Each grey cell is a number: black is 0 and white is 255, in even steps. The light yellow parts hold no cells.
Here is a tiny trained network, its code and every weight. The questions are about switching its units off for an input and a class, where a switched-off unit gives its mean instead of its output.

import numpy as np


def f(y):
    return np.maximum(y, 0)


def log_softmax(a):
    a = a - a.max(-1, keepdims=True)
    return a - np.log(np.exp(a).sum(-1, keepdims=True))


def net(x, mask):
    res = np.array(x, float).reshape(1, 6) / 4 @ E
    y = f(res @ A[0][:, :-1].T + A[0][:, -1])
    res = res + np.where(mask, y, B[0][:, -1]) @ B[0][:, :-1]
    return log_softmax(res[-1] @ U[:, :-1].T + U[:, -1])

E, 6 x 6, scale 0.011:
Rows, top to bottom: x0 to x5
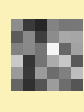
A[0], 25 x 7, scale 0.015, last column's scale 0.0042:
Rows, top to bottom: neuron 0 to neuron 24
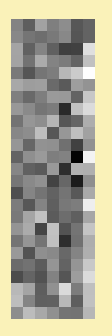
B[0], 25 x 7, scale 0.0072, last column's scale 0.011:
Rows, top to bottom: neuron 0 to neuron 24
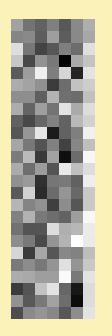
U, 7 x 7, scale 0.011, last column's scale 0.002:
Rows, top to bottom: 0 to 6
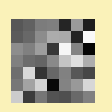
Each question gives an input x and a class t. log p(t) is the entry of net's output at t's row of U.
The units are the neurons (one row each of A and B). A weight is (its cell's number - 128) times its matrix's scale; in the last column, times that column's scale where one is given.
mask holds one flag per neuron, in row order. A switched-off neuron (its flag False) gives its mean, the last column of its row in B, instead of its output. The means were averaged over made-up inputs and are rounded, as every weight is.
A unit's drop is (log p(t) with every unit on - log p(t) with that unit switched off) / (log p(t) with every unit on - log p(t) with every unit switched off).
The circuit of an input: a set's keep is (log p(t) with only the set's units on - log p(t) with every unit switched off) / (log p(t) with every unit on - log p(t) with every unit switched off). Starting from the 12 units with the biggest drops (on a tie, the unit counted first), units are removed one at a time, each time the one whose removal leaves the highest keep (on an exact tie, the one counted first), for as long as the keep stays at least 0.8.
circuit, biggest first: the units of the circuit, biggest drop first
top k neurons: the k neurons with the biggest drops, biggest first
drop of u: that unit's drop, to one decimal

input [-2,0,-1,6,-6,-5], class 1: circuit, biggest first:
neuron 22
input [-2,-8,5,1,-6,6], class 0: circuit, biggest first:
neuron 11; neuron 8
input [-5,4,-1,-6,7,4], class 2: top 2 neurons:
neuron 21; neuron 7
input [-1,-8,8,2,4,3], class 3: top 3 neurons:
neuron 18; neuron 12; neuron 23
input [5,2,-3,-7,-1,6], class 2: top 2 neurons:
neuron 21; neuron 12
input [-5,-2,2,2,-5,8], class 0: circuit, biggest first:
neuron 8; neuron 21; neuron 11
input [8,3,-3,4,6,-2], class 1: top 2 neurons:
neuron 23; neuron 22
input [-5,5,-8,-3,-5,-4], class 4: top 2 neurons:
neuron 13; neuron 14
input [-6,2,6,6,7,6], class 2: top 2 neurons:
neuron 4; neuron 11
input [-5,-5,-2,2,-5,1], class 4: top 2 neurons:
neuron 13; neuron 11
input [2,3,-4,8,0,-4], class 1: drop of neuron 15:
0.0
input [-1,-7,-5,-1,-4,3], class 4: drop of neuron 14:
0.1
